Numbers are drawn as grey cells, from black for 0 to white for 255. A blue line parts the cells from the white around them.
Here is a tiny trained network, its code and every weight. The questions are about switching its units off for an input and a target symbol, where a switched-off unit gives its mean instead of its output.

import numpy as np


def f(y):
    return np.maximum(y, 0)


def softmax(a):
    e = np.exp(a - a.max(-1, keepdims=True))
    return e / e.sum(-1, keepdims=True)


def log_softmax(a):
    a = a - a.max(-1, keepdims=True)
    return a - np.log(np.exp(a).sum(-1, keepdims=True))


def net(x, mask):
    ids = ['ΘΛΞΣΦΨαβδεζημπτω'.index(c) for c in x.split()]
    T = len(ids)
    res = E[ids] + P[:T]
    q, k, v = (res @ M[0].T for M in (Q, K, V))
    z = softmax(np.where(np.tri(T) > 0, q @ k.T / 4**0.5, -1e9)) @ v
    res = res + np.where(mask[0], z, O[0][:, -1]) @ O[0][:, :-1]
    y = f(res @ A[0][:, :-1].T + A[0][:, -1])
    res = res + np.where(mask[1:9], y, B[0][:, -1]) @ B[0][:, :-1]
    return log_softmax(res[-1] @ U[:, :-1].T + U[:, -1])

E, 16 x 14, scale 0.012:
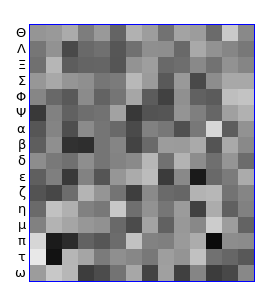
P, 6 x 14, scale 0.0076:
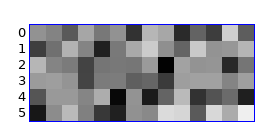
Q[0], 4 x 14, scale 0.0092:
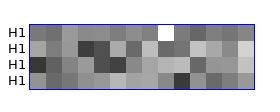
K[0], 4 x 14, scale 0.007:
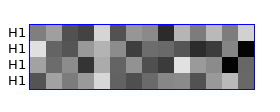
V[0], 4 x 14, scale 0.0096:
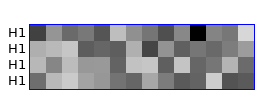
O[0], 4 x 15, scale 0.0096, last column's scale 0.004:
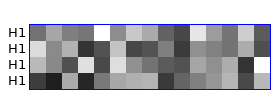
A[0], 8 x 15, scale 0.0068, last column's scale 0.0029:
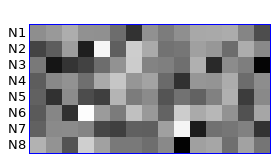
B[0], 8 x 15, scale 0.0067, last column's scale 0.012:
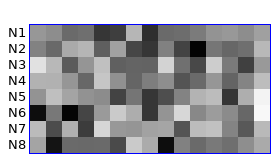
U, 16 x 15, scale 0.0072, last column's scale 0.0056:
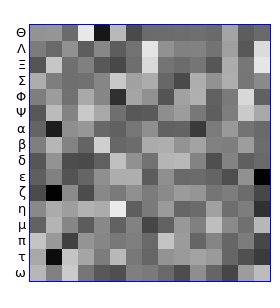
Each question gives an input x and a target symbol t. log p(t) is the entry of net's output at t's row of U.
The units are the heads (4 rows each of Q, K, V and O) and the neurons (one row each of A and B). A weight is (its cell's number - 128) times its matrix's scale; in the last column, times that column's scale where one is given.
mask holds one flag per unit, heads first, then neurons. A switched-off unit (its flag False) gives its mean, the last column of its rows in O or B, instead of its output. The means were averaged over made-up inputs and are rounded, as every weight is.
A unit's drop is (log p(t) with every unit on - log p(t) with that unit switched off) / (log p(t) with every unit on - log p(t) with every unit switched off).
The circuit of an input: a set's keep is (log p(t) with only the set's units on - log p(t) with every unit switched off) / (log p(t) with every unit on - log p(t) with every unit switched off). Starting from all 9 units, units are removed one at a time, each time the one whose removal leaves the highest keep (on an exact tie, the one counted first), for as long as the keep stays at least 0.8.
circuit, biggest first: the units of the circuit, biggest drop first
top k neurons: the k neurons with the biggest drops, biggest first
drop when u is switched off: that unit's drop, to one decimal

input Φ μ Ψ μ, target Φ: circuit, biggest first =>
(H1, N8)
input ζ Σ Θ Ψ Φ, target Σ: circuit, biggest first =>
(H1, N5)
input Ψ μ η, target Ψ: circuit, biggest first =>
(H1, N2)
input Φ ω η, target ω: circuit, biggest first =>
(H1, N6)
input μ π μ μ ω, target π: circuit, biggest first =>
(H1)
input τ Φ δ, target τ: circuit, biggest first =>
(H1, N7)
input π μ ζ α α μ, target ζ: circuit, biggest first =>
(H1, N7, N5)
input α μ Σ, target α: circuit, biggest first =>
(H1, N2)
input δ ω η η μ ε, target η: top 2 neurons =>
(N2, N4)
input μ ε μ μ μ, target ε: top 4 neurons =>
(N6, N2, N5, N8)
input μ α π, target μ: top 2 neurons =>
(N5, N3)
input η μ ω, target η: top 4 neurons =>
(N2, N3, N4, N8)
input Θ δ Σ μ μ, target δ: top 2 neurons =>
(N6, N5)
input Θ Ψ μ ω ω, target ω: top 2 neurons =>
(N6, N2)
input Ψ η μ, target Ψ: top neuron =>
(N2)
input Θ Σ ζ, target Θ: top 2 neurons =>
(N7, N4)
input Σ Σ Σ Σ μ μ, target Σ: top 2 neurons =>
(N5, N8)
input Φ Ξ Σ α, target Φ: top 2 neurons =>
(N8, N7)
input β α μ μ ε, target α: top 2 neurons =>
(N2, N6)
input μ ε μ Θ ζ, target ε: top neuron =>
(N6)
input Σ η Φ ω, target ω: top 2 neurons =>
(N6, N8)
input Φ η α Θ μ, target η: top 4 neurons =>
(N2, N4, N8, N5)
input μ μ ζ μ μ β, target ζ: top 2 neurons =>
(N7, N4)
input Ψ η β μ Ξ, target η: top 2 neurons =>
(N2, N4)
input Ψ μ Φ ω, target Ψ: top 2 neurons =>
(N2, N7)
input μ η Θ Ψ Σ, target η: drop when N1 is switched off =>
0.1
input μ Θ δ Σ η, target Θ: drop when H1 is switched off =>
1.0
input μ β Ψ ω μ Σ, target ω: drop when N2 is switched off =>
0.2
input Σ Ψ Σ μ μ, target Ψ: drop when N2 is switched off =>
0.3
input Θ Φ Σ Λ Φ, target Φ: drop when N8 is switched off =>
0.3
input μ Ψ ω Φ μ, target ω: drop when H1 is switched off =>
1.4
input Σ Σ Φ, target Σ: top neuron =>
(N5)
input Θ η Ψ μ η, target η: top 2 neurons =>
(N2, N4)
